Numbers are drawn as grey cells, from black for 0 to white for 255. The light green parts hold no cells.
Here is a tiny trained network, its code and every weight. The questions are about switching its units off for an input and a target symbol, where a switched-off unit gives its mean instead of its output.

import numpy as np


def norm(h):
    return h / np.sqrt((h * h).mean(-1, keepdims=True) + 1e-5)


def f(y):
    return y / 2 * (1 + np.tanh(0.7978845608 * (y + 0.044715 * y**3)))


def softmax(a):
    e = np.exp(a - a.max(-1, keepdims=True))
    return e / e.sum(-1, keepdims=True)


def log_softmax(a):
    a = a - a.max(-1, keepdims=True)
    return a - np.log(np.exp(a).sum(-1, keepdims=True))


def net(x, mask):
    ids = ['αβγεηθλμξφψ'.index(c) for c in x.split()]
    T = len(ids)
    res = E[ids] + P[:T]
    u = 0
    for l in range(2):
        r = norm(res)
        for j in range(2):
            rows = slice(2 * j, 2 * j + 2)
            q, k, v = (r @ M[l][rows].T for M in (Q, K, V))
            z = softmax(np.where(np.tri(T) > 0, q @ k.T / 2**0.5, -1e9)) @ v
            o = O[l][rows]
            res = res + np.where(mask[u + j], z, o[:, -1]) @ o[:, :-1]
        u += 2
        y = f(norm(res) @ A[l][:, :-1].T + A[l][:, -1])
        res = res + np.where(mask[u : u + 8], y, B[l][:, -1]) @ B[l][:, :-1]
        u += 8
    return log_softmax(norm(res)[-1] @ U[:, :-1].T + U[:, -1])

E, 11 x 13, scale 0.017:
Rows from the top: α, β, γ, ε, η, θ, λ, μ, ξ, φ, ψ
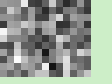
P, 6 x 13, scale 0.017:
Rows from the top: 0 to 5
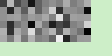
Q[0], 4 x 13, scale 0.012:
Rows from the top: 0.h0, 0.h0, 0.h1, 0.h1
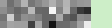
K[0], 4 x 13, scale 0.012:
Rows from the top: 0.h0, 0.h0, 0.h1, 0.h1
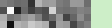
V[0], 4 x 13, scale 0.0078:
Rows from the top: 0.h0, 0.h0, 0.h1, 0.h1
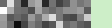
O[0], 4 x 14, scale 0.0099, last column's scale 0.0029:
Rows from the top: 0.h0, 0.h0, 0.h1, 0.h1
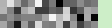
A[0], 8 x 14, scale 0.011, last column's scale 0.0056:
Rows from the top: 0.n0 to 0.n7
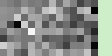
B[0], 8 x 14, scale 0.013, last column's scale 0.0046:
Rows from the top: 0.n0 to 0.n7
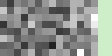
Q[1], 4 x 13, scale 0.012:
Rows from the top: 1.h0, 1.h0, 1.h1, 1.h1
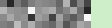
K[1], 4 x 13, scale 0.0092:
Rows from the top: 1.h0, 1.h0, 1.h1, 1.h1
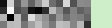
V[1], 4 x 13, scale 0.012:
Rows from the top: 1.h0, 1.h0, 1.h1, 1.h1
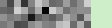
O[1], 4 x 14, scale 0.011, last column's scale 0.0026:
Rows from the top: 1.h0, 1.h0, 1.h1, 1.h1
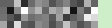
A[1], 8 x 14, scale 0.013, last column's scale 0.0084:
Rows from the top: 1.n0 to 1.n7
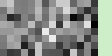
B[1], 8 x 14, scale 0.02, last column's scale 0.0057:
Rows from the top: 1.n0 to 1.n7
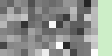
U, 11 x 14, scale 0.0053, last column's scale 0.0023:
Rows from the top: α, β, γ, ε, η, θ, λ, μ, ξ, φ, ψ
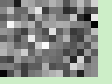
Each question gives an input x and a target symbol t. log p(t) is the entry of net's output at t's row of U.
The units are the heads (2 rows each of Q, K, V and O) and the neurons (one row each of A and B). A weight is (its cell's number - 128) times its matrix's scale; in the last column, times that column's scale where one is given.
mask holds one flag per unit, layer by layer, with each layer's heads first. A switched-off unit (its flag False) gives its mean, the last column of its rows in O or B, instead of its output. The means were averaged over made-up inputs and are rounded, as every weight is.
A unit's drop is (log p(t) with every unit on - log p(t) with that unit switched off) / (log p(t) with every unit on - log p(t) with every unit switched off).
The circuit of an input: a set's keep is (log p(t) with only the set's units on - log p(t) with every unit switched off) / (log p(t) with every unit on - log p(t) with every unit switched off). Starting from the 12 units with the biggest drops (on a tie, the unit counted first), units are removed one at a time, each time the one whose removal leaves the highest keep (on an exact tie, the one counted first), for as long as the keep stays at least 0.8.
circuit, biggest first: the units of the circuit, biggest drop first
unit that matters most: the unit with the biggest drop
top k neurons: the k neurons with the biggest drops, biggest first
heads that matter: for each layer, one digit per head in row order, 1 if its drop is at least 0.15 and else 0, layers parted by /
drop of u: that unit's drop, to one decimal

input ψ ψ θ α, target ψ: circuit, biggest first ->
[1.h0 1.n6]
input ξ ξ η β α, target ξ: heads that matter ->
01 / 10
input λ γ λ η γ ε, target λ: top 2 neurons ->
[0.n4 1.n7]
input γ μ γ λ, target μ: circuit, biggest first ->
[1.h0 1.n2]
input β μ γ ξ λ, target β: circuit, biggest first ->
[0.h0]
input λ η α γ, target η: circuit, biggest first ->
[0.h1 1.h1 1.n3]
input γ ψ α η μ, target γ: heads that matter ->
01 / 00
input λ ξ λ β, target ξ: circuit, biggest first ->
[0.h1 1.h0]
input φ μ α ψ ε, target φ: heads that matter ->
00 / 10
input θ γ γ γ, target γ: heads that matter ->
01 / 11
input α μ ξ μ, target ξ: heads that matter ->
01 / 01
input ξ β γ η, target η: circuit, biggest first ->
[0.h1 1.n3]
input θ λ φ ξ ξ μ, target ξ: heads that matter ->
00 / 10
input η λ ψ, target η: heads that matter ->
01 / 00
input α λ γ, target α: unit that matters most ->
0.n7
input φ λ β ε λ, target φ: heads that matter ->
00 / 10
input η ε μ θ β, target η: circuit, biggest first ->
[1.n3 0.h1]
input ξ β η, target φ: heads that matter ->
00 / 00
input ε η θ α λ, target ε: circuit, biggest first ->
[1.n5 1.h1]
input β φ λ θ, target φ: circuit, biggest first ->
[1.h0]
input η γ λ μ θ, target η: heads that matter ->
11 / 00
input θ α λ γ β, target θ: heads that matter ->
11 / 01
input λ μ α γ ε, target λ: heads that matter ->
10 / 00
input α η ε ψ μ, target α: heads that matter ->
00 / 01
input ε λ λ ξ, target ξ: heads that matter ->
01 / 00
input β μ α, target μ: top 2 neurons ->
[0.n1 1.n4]
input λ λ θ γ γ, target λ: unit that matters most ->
1.n7
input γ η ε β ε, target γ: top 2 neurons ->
[0.n7 1.n1]
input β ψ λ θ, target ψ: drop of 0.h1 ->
0.1
